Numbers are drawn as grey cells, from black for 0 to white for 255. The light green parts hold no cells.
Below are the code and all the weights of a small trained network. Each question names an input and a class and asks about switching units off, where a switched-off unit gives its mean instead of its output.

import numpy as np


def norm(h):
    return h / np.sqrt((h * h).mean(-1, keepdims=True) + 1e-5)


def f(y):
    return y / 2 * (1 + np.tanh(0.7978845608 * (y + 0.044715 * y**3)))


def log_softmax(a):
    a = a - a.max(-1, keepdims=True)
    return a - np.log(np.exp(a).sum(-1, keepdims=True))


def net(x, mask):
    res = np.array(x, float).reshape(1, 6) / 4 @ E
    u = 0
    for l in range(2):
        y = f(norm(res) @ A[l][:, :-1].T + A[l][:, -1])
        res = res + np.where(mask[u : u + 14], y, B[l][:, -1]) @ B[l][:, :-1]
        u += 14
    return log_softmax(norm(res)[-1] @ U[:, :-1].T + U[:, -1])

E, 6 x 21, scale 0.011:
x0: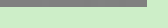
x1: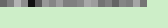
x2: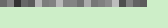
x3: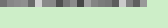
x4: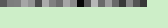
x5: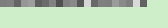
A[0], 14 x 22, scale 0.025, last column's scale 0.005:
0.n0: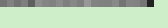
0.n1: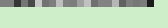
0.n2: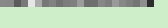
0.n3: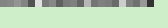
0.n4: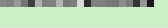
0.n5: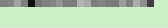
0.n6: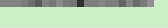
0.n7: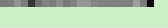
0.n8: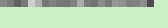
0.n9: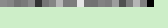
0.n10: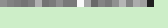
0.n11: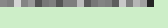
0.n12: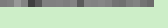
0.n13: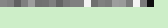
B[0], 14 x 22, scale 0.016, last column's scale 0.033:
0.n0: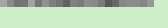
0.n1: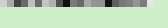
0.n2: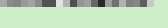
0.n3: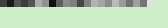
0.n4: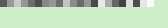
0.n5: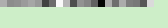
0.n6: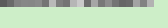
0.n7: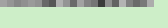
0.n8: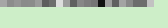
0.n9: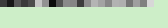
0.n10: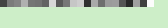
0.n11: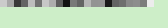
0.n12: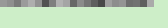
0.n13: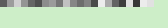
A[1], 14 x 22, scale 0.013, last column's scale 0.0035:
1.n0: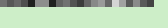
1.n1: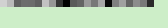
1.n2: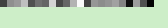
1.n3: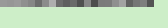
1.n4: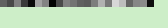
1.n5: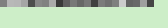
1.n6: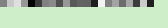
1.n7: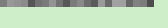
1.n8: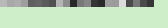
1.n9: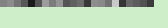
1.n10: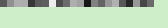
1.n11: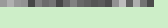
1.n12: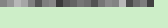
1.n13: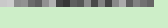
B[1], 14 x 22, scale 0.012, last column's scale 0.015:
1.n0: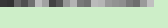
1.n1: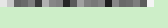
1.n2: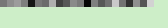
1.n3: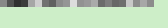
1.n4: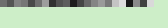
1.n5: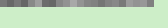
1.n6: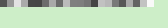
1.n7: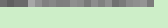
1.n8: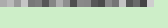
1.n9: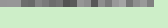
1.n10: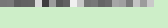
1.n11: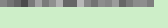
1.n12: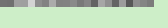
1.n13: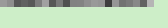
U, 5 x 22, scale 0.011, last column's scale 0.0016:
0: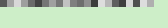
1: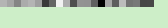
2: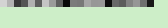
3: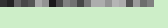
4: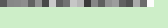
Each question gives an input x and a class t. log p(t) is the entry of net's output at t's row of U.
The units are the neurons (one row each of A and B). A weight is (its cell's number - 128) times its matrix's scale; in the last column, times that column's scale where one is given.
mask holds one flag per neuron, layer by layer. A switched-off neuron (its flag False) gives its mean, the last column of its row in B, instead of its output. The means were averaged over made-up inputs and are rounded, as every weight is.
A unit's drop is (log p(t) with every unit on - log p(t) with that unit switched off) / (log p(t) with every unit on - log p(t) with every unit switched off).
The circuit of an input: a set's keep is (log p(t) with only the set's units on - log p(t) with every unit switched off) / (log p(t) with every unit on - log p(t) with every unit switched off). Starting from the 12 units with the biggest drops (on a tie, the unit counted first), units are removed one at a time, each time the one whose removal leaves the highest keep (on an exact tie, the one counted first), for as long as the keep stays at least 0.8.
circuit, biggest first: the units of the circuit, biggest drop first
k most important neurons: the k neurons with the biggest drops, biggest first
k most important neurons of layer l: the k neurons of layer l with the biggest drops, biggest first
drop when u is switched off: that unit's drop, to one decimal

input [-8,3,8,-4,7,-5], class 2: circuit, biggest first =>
0.n1
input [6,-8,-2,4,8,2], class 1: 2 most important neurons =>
0.n10, 0.n2
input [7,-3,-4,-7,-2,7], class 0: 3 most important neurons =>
0.n13, 0.n3, 1.n6
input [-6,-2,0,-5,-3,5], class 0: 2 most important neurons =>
0.n13, 0.n3
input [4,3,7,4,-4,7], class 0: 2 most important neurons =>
0.n13, 0.n11
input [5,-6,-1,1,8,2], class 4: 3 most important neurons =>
0.n6, 0.n11, 0.n5
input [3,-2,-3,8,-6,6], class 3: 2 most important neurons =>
0.n3, 0.n4
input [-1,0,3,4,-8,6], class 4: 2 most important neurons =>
0.n10, 0.n4
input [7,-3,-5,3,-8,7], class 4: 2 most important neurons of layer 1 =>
1.n10, 1.n2
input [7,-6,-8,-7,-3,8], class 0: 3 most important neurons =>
0.n13, 0.n1, 0.n3
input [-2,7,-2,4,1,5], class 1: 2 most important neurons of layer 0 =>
0.n5, 0.n4
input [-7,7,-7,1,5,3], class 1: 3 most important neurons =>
0.n12, 0.n1, 0.n10
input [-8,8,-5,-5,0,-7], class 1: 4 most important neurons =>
0.n5, 0.n13, 0.n7, 0.n12
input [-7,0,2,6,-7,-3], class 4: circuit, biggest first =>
0.n10
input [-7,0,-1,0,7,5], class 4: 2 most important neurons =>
0.n6, 0.n4
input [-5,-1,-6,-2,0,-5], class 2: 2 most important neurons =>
0.n11, 0.n13
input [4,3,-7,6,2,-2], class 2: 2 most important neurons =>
0.n11, 0.n9
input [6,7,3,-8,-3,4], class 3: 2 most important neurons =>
0.n9, 0.n2
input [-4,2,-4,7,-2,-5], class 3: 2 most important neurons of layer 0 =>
0.n3, 0.n13
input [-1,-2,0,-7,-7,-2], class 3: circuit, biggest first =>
0.n9
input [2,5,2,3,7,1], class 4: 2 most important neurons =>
0.n6, 0.n5
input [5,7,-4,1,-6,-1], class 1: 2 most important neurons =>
0.n5, 0.n7
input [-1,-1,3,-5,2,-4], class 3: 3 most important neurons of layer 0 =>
0.n9, 0.n13, 0.n11
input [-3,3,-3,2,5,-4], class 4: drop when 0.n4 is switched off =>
0.1
